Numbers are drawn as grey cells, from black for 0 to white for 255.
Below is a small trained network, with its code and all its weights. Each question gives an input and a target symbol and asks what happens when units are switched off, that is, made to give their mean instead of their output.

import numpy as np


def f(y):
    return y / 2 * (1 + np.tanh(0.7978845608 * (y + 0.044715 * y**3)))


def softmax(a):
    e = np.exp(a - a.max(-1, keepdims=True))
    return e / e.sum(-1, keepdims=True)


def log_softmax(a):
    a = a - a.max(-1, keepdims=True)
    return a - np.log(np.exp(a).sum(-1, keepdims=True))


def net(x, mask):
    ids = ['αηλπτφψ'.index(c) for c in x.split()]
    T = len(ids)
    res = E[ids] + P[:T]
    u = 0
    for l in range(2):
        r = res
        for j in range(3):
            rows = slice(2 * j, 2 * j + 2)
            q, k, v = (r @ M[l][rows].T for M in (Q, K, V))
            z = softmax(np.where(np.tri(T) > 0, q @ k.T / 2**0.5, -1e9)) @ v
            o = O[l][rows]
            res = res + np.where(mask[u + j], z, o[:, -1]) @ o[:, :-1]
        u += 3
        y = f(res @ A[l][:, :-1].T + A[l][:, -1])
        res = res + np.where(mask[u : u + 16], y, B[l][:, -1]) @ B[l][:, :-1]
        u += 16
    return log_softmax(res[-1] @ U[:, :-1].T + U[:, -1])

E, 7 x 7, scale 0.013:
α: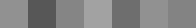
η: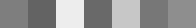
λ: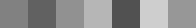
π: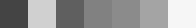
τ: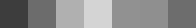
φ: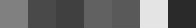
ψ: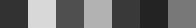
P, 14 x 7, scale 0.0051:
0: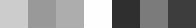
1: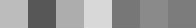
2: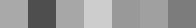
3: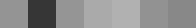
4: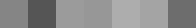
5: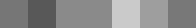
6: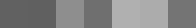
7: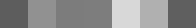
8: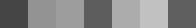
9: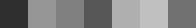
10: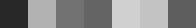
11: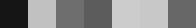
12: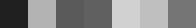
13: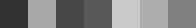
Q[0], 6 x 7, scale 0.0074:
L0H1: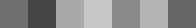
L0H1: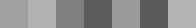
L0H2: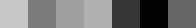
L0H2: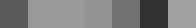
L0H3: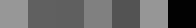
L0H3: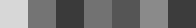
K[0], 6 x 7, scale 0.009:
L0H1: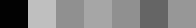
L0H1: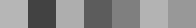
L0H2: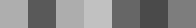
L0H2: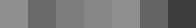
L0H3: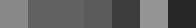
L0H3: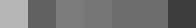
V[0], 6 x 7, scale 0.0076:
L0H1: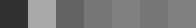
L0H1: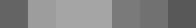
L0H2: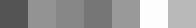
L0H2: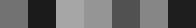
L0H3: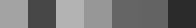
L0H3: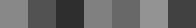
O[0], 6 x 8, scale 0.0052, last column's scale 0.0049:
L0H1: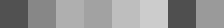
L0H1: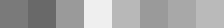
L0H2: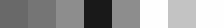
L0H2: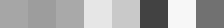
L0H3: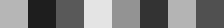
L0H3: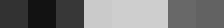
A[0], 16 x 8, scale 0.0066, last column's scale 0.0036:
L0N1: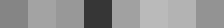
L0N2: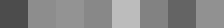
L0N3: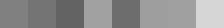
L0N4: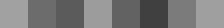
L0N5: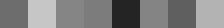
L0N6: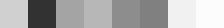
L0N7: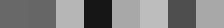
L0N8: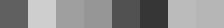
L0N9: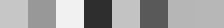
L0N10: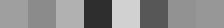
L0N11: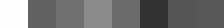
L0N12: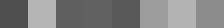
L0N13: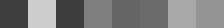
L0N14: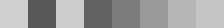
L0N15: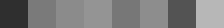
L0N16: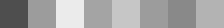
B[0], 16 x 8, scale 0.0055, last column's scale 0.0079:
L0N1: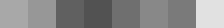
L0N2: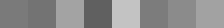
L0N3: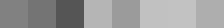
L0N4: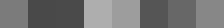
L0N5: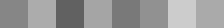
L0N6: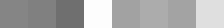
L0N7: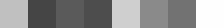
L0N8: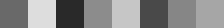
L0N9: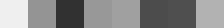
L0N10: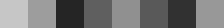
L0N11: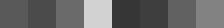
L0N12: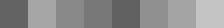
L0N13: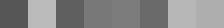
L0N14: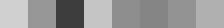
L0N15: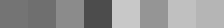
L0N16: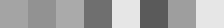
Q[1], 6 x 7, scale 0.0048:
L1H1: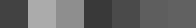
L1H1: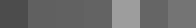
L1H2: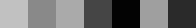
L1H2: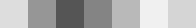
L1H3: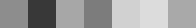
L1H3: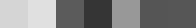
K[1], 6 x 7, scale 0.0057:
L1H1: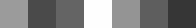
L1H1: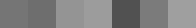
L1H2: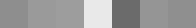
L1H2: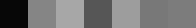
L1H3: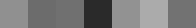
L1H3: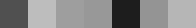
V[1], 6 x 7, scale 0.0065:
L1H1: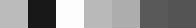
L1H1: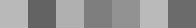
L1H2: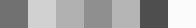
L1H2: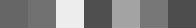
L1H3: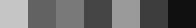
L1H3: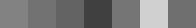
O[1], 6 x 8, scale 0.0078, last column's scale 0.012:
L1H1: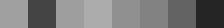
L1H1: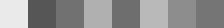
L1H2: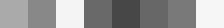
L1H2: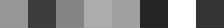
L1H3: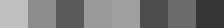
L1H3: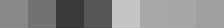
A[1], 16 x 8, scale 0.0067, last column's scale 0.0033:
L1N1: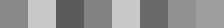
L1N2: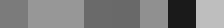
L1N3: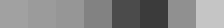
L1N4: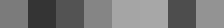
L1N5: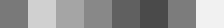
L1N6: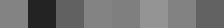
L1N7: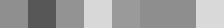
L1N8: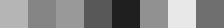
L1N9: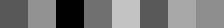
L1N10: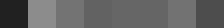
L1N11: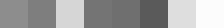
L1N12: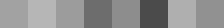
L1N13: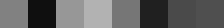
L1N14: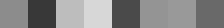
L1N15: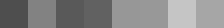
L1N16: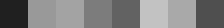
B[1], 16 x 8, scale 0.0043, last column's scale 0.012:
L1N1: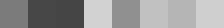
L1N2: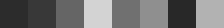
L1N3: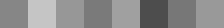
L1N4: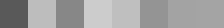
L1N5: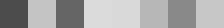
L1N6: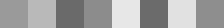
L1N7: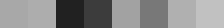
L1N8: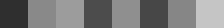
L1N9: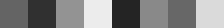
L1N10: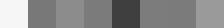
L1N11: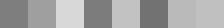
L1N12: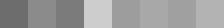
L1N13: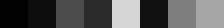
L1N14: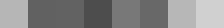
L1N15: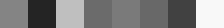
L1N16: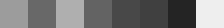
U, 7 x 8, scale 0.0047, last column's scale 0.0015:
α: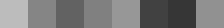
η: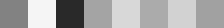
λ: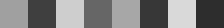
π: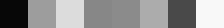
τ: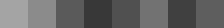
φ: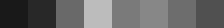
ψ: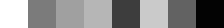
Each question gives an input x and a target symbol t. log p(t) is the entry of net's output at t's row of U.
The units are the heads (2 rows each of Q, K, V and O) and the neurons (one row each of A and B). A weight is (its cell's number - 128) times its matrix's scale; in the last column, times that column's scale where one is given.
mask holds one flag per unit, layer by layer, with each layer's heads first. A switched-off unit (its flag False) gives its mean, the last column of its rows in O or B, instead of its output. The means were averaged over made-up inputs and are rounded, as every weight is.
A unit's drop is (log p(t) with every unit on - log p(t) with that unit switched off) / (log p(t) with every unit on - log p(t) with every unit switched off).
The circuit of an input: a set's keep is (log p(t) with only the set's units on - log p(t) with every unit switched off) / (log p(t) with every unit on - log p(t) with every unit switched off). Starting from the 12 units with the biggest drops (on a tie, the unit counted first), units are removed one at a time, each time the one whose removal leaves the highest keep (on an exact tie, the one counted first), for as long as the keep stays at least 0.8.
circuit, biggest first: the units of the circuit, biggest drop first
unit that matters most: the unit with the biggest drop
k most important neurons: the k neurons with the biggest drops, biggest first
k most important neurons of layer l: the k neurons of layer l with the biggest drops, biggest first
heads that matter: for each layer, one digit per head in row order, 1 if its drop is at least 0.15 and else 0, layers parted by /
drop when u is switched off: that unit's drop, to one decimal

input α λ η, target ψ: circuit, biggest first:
[L0N9, L1H1]
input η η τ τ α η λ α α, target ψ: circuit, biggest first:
[L1H1]
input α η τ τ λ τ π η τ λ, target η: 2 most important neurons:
[L0N10, L0N9]
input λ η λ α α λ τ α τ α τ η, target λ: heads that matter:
000 / 110
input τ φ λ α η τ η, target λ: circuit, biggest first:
[L1H2, L0N16]
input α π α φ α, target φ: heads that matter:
011 / 110
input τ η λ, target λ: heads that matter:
000 / 101
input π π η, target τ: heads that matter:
011 / 001
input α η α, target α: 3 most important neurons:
[L1N13, L1N7, L0N9]
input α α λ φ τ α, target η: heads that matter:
001 / 110
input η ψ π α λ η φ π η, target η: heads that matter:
001 / 100
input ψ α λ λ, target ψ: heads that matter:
010 / 110
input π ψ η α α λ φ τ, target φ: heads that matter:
010 / 111
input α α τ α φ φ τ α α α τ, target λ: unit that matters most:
L0H2
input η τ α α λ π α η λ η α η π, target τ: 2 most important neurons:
[L0N1, L0N7]
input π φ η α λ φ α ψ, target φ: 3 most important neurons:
[L1N9, L0N8, L0N5]
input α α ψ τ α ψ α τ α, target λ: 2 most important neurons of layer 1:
[L1N14, L1N11]
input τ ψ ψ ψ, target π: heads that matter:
000 / 001
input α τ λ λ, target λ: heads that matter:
010 / 101
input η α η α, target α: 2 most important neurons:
[L1N13, L0N9]
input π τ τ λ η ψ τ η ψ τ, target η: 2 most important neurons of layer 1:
[L1N15, L1N16]
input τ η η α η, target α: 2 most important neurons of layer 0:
[L0N9, L0N10]
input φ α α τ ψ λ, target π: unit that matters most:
L0N6
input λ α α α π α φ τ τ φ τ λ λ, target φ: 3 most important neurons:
[L1N9, L1N15, L0N6]
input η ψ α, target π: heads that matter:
000 / 110
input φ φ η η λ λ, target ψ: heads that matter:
010 / 111
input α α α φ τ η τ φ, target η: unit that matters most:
L0H3
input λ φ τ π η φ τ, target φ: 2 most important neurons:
[L1N9, L1N15]
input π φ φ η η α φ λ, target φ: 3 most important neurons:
[L1N9, L1N15, L0N5]
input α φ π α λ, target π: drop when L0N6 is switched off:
0.1
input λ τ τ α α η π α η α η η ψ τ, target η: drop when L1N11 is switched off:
0.0
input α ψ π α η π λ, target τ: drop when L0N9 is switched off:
-0.1
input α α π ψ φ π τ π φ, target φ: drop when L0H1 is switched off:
0.2
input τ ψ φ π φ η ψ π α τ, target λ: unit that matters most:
L1H2
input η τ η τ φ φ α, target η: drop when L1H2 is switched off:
0.5
